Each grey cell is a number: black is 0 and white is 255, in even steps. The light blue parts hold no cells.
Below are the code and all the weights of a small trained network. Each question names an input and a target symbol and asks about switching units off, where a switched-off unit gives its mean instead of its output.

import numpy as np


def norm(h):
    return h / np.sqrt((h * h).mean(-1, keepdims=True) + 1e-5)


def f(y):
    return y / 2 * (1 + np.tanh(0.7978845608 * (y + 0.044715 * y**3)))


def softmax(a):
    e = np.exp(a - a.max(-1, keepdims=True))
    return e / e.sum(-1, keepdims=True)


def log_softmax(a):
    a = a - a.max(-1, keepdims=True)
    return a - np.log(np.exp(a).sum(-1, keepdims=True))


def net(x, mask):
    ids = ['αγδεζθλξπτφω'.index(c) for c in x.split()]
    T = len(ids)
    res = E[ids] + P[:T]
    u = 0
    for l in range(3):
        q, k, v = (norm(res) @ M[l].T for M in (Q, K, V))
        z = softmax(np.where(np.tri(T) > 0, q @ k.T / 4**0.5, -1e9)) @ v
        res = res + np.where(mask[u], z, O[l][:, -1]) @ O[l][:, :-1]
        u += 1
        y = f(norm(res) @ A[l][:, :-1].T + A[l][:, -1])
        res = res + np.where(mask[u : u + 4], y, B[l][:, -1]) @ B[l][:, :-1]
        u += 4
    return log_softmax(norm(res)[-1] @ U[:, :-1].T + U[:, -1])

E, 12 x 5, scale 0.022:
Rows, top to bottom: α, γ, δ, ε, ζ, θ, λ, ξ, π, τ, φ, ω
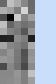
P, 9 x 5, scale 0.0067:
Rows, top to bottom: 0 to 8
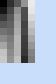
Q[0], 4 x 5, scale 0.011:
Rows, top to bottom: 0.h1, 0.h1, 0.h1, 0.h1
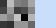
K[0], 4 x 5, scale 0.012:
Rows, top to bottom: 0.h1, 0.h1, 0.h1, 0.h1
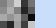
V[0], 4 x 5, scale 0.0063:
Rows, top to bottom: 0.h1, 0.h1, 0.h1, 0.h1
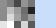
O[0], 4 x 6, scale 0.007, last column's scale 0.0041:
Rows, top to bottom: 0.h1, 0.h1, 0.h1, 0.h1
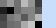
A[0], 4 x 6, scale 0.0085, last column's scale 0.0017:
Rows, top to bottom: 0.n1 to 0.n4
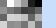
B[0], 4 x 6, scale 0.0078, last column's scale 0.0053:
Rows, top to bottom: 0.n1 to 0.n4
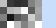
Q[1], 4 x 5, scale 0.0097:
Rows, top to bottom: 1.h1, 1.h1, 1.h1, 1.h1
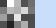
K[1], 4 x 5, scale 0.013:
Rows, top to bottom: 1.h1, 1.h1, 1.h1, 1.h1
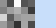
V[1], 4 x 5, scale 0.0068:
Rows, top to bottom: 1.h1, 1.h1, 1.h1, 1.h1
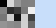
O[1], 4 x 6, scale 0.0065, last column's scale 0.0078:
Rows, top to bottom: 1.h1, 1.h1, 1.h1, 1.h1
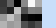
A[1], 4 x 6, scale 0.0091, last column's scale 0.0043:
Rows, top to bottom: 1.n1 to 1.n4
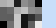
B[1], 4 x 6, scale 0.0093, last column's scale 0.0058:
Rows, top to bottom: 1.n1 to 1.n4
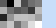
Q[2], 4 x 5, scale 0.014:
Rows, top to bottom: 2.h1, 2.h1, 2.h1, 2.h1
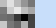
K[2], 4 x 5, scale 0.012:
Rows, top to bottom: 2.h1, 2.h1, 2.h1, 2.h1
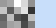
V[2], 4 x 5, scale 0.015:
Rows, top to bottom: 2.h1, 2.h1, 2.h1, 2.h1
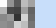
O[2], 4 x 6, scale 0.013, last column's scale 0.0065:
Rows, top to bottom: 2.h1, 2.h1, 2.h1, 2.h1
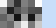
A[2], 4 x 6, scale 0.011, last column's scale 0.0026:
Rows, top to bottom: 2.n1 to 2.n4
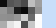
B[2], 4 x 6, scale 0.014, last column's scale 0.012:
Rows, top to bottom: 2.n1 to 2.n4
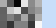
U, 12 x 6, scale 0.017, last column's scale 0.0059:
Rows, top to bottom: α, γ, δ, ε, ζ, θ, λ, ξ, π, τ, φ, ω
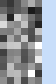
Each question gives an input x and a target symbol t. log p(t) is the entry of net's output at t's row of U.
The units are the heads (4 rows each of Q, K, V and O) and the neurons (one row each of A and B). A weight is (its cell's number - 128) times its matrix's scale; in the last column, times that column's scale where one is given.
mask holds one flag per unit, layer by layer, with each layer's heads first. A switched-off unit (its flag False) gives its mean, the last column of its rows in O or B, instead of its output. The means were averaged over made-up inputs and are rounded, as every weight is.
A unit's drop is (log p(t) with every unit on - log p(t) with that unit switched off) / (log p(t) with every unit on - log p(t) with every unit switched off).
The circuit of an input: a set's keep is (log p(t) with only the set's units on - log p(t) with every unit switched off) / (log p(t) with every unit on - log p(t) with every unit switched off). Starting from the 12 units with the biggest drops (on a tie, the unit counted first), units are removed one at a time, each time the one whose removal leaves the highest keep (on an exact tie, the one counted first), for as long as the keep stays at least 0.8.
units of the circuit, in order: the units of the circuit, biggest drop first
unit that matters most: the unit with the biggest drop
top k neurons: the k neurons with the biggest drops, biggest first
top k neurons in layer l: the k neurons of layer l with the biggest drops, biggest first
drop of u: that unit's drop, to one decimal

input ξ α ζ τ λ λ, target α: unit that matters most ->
1.h1
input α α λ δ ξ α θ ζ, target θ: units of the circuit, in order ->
[0.n2; 2.h1; 1.n4]
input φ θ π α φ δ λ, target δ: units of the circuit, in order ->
[2.h1; 2.n4; 1.n4]
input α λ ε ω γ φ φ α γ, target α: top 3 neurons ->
[0.n3; 0.n2; 2.n4]
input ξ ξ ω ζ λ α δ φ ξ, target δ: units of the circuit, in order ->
[2.h1; 2.n4]
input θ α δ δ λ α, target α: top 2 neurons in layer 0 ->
[0.n3; 0.n1]
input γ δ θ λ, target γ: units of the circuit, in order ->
[2.h1; 1.n4]
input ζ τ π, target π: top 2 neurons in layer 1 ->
[1.n4; 1.n1]
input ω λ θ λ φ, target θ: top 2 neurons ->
[0.n4; 1.n4]
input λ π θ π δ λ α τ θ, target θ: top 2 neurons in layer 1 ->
[1.n3; 1.n4]
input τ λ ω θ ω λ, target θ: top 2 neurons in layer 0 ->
[0.n4; 0.n2]
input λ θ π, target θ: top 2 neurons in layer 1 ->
[1.n3; 1.n4]
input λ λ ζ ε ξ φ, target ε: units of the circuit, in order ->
[2.h1; 0.h1]
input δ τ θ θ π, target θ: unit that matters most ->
0.n2
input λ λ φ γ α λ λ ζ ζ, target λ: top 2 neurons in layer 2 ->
[2.n2; 2.n4]
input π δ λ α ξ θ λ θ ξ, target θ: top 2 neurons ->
[0.n2; 1.n3]
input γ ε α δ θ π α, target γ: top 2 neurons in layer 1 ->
[1.n2; 1.n1]
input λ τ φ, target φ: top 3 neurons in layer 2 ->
[2.n1; 2.n2; 2.n4]
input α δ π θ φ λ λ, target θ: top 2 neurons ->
[0.n2; 1.n4]
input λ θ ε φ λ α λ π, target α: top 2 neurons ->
[0.n4; 1.n3]
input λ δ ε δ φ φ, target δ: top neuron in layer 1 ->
[1.n2]
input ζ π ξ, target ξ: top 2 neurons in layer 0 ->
[0.n4; 0.n2]
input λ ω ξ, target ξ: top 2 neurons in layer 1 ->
[1.n4; 1.n2]
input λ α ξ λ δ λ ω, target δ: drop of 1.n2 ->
0.1
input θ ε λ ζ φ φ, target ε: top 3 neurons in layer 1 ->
[1.n4; 1.n1; 1.n3]
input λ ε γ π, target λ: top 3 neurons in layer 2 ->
[2.n2; 2.n4; 2.n1]
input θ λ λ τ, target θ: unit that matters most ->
0.h1
